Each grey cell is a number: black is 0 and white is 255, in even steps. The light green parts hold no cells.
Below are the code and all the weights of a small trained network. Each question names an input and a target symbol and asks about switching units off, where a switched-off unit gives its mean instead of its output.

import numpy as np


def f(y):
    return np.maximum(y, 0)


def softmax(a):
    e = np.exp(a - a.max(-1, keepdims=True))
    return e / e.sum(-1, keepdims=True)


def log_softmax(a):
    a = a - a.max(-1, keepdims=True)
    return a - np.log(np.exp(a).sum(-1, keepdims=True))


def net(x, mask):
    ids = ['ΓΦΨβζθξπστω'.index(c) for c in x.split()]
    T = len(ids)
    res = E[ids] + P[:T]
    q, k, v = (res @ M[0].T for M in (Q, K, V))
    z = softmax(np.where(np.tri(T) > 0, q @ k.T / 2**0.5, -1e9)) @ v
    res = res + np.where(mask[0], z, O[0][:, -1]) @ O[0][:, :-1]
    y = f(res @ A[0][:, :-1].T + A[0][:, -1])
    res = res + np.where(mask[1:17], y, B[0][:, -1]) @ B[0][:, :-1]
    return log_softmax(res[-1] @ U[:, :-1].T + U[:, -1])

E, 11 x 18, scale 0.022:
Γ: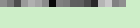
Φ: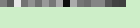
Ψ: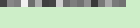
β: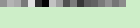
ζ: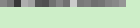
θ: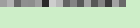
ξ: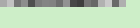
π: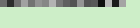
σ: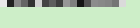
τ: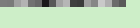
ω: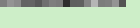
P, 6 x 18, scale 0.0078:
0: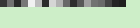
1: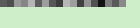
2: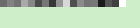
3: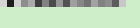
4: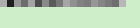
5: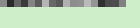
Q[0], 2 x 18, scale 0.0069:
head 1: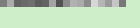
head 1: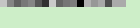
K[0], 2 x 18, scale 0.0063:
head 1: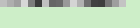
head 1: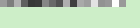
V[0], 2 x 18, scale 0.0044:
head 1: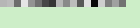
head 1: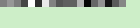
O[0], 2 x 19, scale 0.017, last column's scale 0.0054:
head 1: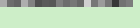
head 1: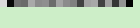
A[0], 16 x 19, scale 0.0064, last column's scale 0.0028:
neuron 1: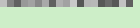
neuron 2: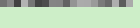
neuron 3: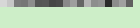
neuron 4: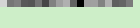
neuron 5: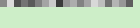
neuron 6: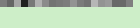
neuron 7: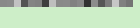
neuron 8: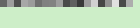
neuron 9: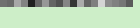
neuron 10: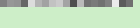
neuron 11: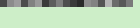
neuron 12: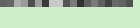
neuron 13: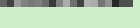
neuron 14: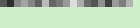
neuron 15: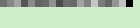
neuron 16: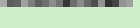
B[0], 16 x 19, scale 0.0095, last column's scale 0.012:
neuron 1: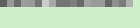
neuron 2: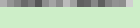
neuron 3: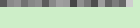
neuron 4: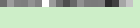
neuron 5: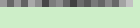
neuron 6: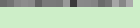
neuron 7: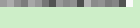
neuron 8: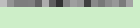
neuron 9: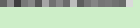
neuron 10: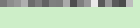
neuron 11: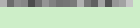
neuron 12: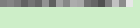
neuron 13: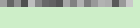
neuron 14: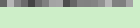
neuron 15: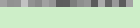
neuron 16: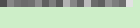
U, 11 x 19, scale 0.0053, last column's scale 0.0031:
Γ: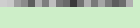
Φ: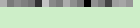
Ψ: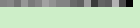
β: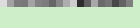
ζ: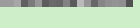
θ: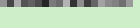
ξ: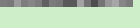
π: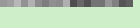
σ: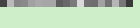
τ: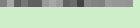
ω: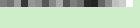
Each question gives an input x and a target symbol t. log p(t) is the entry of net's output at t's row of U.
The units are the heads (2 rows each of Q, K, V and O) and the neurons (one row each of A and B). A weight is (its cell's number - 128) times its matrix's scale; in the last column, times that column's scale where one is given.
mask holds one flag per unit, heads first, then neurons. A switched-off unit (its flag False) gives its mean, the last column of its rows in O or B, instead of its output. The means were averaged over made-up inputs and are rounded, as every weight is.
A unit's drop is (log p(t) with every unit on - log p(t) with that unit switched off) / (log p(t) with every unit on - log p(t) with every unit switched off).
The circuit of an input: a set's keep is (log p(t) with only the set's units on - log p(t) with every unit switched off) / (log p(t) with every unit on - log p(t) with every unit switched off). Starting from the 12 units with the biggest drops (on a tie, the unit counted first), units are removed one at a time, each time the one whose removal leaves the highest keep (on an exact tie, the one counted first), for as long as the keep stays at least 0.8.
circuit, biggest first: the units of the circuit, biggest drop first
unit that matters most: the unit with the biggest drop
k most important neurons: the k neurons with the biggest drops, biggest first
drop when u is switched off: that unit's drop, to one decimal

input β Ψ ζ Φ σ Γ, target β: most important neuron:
neuron 13
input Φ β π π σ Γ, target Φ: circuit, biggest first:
head 1; neuron 4; neuron 7
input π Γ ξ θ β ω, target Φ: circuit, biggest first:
neuron 8; neuron 16
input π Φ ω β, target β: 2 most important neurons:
neuron 7; neuron 3
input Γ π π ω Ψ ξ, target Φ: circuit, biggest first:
neuron 7; neuron 16
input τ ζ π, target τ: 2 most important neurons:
neuron 9; neuron 2
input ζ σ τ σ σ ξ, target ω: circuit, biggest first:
neuron 5; head 1; neuron 10
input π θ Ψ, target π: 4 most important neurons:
neuron 10; neuron 7; neuron 9; neuron 4
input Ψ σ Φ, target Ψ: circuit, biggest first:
head 1; neuron 16; neuron 9
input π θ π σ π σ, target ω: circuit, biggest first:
head 1; neuron 5
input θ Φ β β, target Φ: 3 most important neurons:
neuron 4; neuron 7; neuron 11
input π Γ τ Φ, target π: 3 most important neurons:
neuron 10; neuron 7; neuron 6
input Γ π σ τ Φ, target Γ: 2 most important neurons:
neuron 4; neuron 1
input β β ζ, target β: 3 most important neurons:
neuron 13; neuron 2; neuron 11
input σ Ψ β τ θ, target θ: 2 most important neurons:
neuron 3; neuron 5
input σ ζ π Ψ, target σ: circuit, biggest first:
head 1
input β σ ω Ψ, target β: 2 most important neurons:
neuron 13; neuron 3
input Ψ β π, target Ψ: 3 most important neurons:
neuron 16; neuron 13; neuron 9
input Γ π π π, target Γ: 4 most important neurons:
neuron 4; neuron 1; neuron 9; neuron 2
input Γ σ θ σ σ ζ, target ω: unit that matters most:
neuron 5
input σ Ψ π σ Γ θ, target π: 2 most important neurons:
neuron 10; neuron 5
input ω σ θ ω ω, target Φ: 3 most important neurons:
neuron 8; neuron 16; neuron 3
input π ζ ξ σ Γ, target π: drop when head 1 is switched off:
1.5
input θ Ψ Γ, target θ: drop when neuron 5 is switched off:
-0.1
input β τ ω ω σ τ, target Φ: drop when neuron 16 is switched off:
0.2
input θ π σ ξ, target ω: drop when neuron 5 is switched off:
0.5
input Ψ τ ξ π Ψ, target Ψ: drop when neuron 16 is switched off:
0.2
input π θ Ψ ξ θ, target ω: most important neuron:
neuron 10
